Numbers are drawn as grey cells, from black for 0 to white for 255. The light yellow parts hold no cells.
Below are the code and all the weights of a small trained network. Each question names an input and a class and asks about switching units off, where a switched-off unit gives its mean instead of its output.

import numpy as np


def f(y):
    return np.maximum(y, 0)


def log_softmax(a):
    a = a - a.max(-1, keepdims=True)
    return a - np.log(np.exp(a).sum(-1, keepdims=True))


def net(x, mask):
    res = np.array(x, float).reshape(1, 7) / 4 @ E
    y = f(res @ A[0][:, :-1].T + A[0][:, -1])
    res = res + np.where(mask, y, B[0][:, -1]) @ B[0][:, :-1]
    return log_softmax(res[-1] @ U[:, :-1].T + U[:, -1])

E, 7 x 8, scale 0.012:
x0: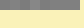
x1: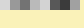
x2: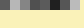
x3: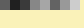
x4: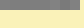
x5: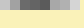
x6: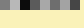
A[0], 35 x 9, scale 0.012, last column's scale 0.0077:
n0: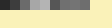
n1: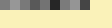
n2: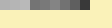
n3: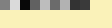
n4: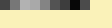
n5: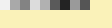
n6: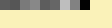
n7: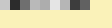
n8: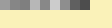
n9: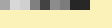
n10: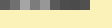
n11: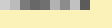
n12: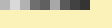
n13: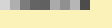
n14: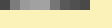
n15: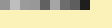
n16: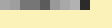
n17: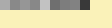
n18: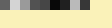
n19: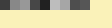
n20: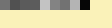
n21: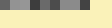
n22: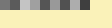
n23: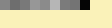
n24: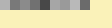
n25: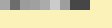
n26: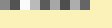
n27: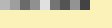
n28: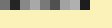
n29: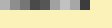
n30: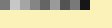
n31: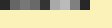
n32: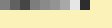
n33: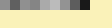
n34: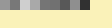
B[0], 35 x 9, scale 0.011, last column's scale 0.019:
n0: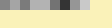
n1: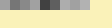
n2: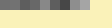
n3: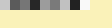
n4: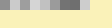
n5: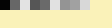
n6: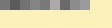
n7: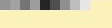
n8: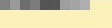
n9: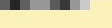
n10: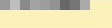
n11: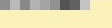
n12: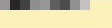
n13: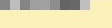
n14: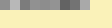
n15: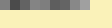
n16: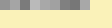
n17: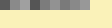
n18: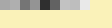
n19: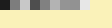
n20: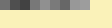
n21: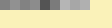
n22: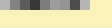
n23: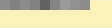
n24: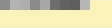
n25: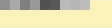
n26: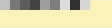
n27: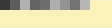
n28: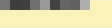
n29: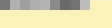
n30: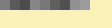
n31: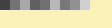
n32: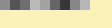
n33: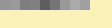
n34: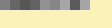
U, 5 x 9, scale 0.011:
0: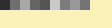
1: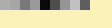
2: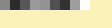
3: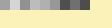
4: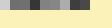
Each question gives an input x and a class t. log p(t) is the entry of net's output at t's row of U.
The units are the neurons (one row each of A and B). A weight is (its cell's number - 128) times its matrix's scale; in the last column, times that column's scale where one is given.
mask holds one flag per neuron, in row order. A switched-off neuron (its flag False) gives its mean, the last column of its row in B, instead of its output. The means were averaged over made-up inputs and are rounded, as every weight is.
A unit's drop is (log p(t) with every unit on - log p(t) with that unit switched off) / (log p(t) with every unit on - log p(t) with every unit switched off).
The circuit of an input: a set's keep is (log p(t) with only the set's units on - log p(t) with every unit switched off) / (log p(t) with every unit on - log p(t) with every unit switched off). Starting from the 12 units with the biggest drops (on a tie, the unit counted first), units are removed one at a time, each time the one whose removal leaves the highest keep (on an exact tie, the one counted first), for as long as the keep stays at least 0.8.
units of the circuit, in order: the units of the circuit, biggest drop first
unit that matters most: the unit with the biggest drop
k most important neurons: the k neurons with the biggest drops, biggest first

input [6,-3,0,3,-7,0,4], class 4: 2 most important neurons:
(n5 n3)
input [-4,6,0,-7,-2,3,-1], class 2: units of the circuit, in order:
(n12)
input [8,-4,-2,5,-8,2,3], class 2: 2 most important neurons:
(n5 n32)
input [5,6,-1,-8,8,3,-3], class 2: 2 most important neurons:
(n12 n9)
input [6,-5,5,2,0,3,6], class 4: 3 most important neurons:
(n3 n5 n7)
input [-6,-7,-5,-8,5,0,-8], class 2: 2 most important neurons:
(n9 n12)
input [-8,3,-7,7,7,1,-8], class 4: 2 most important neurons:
(n26 n22)
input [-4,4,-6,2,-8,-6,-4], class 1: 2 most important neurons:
(n7 n25)
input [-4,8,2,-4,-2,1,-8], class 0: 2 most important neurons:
(n5 n3)
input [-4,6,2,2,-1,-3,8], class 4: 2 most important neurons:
(n3 n19)
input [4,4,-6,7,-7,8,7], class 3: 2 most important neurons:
(n32 n11)
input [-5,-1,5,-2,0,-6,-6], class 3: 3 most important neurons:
(n4 n3 n10)
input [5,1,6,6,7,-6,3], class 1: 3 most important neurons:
(n18 n1 n9)
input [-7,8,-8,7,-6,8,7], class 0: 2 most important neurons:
(n5 n27)
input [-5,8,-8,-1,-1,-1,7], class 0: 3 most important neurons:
(n5 n27 n18)
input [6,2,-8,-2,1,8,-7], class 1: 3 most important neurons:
(n7 n25 n8)
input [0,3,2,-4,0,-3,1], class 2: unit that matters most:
n19
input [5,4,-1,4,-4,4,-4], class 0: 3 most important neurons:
(n5 n3 n12)
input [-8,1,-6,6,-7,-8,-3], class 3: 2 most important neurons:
(n0 n4)
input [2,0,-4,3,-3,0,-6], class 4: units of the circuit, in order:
(n26)
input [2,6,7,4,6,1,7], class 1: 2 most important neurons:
(n18 n1)
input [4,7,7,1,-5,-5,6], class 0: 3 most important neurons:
(n5 n27 n7)
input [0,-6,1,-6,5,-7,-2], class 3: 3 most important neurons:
(n4 n5 n10)
